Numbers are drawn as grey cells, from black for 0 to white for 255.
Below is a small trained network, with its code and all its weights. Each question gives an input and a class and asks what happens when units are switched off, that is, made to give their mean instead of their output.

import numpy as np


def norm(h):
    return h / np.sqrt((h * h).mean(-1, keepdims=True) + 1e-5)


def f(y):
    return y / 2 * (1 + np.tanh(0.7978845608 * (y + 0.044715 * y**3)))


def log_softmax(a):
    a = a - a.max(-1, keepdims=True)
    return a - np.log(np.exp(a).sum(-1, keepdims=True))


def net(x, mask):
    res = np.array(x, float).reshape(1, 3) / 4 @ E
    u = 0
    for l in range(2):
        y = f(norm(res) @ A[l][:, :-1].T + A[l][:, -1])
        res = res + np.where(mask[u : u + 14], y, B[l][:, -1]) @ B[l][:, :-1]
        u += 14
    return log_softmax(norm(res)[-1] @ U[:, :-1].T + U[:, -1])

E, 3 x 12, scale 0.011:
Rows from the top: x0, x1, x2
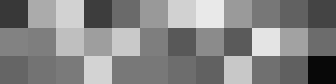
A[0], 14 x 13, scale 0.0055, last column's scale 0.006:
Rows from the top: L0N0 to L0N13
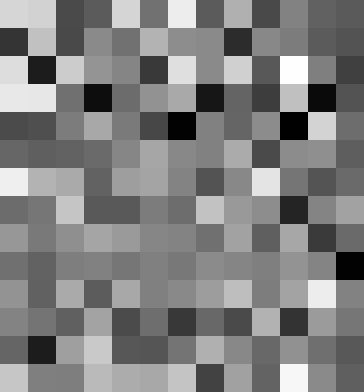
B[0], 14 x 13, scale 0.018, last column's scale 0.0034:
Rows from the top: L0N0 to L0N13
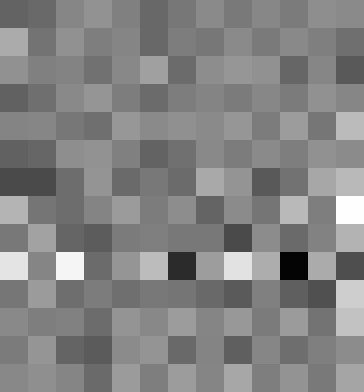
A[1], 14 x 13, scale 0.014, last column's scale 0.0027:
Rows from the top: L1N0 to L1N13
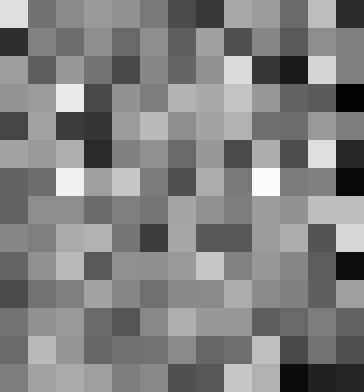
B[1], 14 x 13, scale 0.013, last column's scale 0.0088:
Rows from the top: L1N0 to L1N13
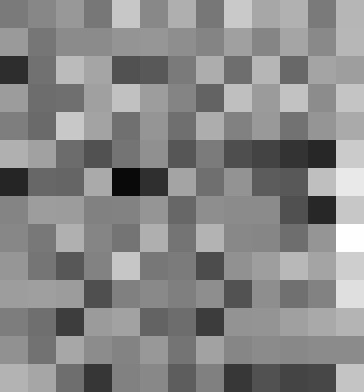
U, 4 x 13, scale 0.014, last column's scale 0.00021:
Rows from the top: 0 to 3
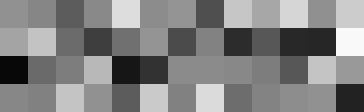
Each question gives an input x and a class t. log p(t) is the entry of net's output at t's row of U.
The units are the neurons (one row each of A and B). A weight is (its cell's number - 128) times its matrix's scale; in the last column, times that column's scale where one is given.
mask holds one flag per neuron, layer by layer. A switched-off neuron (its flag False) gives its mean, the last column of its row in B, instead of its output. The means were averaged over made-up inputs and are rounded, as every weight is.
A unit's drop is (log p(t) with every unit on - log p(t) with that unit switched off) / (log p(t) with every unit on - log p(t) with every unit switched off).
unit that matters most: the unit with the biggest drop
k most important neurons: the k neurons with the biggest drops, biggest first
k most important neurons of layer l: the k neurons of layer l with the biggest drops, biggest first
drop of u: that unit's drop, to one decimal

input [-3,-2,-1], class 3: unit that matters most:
L0N7
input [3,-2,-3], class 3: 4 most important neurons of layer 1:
L1N6; L1N5; L1N8; L1N13
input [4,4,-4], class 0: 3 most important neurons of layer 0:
L0N8; L0N12; L0N5
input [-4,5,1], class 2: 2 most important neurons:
L0N7; L1N6
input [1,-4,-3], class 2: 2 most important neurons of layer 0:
L0N8; L0N12
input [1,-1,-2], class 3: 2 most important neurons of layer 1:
L1N8; L1N6
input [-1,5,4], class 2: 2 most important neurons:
L1N6; L0N10
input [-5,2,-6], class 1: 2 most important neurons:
L0N7; L1N5
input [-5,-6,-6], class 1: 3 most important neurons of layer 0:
L0N6; L0N7; L0N10
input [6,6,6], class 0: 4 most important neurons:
L1N9; L1N3; L0N10; L1N5
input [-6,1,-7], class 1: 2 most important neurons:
L0N7; L1N5
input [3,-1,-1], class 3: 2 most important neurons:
L0N7; L1N8
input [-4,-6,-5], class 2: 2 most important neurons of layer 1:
L1N13; L1N2
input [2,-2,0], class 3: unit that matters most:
L1N6
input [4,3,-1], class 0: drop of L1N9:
0.1
